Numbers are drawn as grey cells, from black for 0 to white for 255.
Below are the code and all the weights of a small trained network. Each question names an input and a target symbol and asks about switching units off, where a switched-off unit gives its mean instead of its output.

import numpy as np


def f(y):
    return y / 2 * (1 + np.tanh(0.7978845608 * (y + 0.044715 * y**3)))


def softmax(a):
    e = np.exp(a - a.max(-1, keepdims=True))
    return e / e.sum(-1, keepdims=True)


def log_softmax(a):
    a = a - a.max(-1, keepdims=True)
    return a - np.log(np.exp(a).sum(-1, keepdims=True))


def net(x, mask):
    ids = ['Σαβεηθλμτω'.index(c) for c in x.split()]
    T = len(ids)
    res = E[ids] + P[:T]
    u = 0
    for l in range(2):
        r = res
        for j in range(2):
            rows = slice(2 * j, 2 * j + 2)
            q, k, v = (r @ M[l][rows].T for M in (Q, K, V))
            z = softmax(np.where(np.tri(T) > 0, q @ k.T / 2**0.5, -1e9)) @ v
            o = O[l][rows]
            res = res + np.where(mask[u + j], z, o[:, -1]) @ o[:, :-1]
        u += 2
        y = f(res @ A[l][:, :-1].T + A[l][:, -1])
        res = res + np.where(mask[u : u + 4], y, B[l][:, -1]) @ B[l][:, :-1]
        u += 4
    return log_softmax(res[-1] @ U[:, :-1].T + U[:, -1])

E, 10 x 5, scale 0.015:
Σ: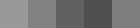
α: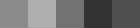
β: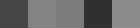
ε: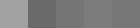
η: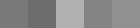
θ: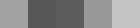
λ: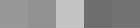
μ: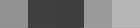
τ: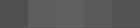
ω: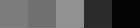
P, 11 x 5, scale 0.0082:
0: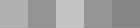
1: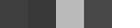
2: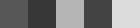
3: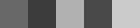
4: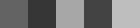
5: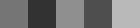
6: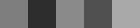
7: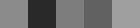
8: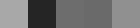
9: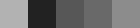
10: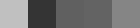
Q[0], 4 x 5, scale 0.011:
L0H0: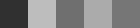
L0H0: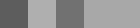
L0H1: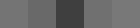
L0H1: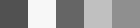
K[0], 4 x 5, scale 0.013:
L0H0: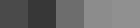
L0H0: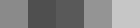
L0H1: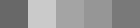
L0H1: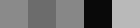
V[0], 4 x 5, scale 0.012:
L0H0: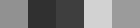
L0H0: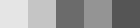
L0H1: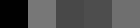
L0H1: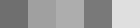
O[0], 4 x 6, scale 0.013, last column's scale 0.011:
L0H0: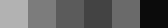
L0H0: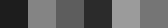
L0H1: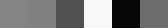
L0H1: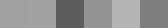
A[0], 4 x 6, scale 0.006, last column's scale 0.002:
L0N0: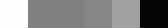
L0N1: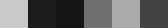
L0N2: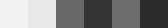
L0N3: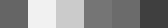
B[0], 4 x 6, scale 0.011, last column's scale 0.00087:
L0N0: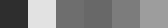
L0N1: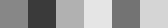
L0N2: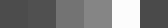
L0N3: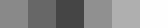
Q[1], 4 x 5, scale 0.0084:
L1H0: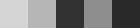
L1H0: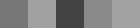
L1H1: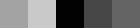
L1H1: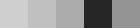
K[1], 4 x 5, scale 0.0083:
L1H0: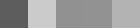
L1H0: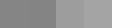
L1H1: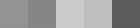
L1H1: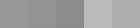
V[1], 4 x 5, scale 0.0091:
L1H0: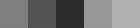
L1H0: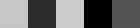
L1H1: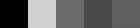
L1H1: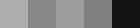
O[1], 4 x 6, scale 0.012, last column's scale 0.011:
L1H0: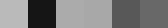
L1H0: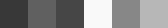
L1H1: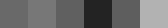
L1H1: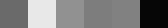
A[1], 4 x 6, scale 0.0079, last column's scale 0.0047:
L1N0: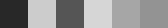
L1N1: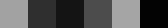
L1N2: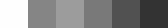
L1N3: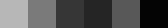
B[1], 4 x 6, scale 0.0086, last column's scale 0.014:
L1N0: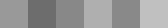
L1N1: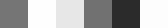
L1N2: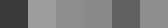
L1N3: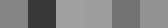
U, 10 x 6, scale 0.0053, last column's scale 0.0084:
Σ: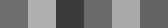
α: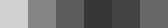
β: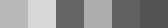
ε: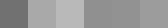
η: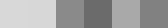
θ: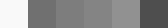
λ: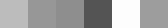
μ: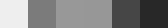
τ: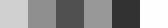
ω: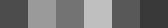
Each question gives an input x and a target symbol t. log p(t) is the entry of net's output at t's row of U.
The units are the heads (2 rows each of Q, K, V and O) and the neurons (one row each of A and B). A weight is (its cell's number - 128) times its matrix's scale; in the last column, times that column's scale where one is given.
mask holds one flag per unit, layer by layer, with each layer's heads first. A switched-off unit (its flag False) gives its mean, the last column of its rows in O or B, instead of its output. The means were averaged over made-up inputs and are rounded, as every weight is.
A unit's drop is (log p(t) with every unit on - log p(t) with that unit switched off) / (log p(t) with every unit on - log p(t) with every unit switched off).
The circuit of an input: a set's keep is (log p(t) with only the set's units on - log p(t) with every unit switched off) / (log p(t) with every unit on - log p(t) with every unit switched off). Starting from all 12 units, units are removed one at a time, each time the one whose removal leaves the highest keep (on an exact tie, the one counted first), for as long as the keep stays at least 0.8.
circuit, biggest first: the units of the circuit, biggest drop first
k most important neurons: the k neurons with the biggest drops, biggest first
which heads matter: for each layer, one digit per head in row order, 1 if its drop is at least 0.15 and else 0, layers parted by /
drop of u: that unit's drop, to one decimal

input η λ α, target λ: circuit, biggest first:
(L0H1)
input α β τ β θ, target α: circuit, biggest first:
(L1H1 L0H0 L1H0 L0H1)
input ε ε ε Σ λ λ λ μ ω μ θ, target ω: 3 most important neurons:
(L0N0 L0N1 L0N3)
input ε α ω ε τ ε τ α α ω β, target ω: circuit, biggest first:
(L1H0 L0H1)
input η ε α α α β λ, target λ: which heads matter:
11 / 00
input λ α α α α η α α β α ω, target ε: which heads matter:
01 / 11
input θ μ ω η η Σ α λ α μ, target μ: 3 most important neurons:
(L0N1 L0N2 L1N1)
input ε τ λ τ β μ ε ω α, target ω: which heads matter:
11 / 10
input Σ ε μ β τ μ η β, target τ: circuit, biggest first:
(L0H0 L0H1)
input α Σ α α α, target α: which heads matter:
10 / 11
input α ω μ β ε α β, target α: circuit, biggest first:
(L0H0 L1H1 L1H0 L0H1)
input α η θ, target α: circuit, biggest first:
(L0H0 L1H1 L1H0)
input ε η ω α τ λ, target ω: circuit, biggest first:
(L1H0 L0H1)
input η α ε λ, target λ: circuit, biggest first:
(L0H1 L1N1)
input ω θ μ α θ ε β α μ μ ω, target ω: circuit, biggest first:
(L0H1 L1H0)
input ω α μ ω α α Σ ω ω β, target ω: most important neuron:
(L1N0)
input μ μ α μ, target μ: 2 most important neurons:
(L0N2 L0N1)
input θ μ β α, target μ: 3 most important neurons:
(L0N2 L1N1 L0N1)
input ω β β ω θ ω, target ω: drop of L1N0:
0.1
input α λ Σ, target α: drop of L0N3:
0.1
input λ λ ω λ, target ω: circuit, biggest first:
(L1H0)
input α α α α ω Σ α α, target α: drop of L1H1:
0.5
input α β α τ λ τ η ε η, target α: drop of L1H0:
0.3
